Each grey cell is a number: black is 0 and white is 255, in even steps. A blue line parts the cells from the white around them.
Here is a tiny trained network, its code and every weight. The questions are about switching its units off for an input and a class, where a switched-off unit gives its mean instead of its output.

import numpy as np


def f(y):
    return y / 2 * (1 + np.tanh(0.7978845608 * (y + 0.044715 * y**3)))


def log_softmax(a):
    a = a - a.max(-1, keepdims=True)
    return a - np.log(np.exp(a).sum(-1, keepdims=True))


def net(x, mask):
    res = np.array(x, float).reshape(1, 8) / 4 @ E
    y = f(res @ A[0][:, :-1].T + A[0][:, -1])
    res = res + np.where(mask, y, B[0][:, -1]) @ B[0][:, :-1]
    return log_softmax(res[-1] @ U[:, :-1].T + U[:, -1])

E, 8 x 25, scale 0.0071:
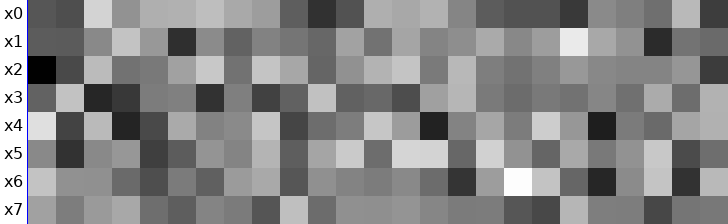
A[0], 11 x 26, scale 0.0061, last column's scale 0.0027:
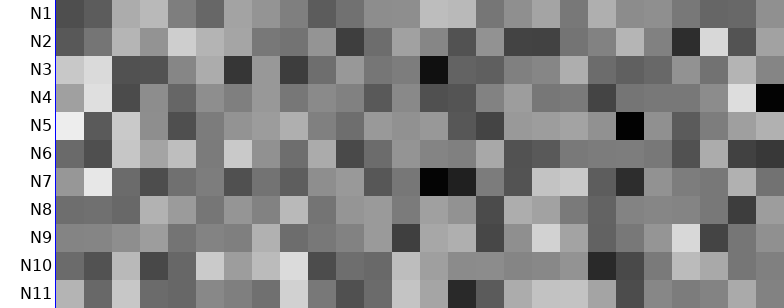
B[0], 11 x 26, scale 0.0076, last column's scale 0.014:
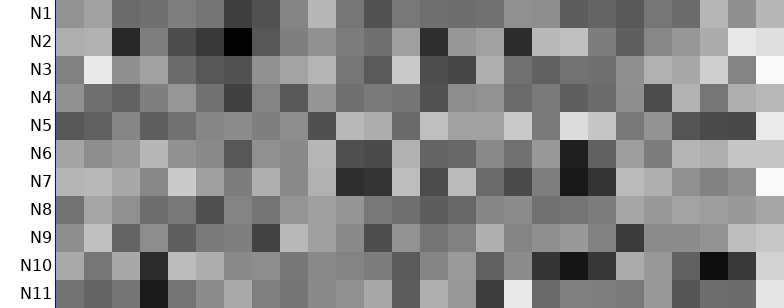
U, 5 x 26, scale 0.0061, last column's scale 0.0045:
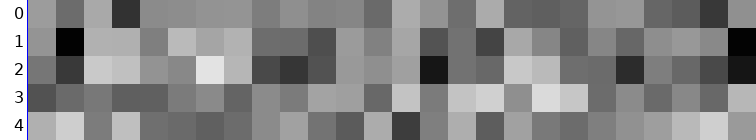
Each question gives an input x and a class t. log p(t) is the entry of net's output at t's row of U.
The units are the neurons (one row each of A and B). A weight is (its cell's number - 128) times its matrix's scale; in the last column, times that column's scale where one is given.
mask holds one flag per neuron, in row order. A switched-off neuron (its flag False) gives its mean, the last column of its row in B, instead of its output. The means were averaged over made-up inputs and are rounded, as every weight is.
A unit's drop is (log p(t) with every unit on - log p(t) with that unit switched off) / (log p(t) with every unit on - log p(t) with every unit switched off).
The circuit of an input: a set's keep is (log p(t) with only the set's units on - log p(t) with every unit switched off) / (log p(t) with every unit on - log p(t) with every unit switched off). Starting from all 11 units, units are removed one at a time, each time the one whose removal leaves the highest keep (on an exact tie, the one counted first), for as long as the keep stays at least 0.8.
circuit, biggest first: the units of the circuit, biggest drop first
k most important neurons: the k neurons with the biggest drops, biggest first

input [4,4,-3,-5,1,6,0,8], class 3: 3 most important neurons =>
N5, N7, N10
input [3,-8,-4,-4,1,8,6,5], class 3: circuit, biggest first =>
N5
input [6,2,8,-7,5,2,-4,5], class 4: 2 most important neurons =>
N2, N6
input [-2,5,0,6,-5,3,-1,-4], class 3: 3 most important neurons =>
N7, N3, N2
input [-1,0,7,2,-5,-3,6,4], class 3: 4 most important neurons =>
N7, N3, N2, N6
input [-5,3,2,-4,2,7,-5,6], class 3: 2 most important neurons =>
N7, N10
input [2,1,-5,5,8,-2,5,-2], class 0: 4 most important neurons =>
N11, N5, N2, N10
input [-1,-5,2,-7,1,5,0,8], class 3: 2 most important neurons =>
N7, N5
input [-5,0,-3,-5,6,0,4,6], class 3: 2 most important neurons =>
N5, N10
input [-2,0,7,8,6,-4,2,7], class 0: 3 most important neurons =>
N2, N6, N9
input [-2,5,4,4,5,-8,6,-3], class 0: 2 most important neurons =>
N11, N2
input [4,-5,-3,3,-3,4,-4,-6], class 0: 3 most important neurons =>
N2, N3, N6
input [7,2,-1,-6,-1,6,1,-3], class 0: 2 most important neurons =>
N10, N3
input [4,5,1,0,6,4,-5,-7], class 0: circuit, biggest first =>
N10
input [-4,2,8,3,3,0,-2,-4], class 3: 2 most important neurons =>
N7, N6
